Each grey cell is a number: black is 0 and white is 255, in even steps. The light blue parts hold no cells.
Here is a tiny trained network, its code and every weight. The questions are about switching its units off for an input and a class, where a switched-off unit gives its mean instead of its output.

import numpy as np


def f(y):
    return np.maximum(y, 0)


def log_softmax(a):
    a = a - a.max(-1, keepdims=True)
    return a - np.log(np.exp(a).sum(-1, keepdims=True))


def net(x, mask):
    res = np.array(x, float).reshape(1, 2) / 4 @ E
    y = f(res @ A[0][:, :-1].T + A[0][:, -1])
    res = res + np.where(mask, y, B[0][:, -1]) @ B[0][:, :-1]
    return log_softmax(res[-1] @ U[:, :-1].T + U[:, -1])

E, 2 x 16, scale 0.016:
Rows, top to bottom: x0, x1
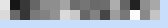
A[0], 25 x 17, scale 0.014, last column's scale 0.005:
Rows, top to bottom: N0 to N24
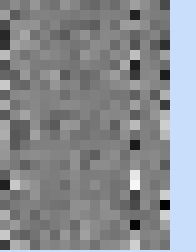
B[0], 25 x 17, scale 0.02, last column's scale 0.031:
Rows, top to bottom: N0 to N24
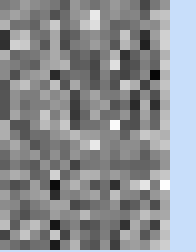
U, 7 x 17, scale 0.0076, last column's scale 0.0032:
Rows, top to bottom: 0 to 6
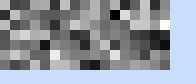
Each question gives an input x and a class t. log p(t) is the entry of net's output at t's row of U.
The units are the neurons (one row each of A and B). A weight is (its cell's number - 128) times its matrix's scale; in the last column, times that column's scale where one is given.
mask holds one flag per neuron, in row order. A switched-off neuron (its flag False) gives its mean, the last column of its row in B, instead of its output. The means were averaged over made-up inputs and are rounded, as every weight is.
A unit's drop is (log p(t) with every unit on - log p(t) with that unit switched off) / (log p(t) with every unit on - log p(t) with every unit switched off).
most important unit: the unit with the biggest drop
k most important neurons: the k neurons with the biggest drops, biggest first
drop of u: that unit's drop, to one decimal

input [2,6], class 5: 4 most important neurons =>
N18, N24, N22, N7
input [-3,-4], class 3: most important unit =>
N6
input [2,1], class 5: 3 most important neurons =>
N18, N24, N22
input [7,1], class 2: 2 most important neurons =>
N4, N3
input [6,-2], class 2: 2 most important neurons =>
N12, N14
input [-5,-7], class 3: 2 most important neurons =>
N6, N22
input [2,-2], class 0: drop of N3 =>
0.3
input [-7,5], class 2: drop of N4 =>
0.0
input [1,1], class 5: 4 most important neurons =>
N18, N24, N22, N7
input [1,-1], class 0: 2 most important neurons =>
N4, N3
